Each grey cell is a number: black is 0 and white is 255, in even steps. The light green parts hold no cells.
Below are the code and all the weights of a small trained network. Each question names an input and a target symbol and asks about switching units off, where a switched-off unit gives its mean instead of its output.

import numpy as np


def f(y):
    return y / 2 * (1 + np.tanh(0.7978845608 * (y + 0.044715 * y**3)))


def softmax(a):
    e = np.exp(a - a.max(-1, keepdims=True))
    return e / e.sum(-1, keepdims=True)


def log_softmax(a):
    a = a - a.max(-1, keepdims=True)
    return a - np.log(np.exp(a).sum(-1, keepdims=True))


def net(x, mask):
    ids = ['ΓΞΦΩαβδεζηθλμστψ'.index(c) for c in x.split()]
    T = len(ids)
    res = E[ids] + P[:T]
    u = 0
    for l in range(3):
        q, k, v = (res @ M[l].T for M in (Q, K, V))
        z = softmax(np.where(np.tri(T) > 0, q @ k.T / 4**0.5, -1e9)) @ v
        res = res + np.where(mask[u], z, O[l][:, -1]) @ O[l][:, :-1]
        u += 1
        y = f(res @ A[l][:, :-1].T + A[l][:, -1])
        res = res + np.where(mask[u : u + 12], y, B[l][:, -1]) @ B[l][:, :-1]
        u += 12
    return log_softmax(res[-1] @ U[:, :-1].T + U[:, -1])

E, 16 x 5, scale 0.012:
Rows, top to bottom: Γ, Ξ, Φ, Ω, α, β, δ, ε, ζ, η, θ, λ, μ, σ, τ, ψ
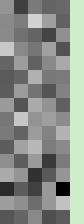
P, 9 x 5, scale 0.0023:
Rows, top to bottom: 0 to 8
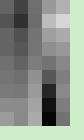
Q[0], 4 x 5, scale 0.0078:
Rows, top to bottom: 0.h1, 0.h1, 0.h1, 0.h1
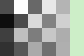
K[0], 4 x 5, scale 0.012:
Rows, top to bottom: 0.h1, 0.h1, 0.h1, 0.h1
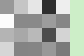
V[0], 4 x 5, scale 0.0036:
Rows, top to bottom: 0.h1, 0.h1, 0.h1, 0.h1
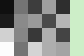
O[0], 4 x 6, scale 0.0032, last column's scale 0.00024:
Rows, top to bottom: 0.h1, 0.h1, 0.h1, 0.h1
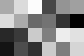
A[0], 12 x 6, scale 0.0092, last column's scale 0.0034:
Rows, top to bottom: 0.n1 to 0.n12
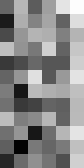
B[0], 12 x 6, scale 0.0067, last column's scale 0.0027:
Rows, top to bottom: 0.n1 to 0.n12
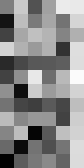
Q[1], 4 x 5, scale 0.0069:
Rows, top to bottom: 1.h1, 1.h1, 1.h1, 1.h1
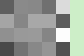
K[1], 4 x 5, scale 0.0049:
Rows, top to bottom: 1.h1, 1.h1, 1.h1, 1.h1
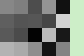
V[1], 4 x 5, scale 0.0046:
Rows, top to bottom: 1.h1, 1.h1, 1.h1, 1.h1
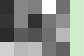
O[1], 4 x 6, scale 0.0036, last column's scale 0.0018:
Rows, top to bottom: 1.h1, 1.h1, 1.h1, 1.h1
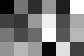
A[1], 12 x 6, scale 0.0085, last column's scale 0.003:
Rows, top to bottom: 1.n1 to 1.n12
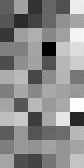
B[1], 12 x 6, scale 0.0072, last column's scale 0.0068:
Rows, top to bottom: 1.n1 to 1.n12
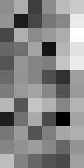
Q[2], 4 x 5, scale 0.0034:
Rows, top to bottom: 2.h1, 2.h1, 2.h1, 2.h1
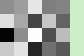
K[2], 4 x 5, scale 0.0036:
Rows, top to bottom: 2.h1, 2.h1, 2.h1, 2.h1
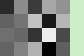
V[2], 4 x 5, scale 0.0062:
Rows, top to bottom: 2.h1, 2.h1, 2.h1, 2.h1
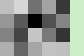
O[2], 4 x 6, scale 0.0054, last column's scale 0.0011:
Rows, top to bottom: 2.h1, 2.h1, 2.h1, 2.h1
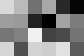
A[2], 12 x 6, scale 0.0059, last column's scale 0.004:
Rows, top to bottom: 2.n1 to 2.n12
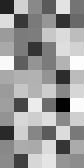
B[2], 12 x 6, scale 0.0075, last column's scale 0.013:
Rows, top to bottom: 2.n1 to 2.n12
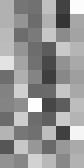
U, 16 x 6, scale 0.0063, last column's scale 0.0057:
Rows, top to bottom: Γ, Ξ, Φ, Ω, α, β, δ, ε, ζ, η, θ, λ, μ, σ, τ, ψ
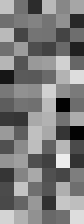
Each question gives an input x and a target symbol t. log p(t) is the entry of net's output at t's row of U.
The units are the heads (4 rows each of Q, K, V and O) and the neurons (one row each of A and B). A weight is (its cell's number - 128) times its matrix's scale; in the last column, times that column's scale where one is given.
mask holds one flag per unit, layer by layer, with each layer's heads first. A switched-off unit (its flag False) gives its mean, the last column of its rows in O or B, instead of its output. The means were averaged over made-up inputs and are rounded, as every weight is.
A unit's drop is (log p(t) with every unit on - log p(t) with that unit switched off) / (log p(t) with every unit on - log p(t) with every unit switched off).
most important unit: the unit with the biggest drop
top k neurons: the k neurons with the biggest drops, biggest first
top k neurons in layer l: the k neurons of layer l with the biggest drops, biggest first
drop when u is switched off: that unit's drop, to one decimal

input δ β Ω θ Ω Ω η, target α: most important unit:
0.n7
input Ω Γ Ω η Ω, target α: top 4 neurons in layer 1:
[1.n4, 1.n9, 1.n6, 1.n8]
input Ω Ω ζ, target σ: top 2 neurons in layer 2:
[2.n9, 2.n7]
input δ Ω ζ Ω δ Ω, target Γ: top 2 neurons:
[1.n4, 0.n4]
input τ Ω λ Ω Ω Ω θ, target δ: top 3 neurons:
[2.n1, 2.n10, 1.n3]
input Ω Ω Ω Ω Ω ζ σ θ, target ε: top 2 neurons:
[2.n1, 2.n10]
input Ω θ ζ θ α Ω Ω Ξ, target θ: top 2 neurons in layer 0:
[0.n10, 0.n1]
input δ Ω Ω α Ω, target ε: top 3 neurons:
[1.n9, 0.n1, 0.n4]
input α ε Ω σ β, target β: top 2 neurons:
[1.n2, 1.n1]
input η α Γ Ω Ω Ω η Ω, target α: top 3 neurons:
[1.n4, 1.n9, 0.n4]
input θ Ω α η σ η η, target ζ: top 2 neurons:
[0.n12, 0.n5]
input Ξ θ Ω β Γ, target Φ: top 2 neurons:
[1.n2, 0.n11]
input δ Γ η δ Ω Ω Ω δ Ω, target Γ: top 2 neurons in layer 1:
[1.n4, 1.n9]
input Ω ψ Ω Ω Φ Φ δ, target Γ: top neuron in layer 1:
[1.n9]
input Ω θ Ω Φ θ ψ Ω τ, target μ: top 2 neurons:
[1.n9, 0.n1]
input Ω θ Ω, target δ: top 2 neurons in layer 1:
[1.n4, 1.n2]
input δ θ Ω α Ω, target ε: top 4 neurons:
[0.n1, 1.n9, 0.n4, 1.n4]
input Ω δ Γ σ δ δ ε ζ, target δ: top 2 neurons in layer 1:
[1.n4, 1.n9]
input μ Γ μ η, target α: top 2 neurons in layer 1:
[1.n8, 1.n9]
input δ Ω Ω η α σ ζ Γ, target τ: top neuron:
[0.n6]
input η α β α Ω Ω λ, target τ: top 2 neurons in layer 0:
[0.n11, 0.n1]
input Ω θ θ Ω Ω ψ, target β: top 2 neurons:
[1.n2, 0.n11]
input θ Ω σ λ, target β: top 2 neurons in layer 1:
[1.n1, 1.n2]
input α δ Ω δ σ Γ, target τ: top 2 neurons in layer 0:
[0.n6, 0.n1]
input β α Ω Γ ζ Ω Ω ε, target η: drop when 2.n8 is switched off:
0.2
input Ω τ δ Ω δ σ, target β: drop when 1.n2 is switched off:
0.3
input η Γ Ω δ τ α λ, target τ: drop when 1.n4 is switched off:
0.1
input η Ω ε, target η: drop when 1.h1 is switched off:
0.0
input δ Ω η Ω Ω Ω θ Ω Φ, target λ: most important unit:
2.n4
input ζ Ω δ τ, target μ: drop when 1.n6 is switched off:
0.2
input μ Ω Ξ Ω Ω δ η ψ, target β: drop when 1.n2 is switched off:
0.3
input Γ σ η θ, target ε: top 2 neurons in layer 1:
[1.n2, 1.n1]
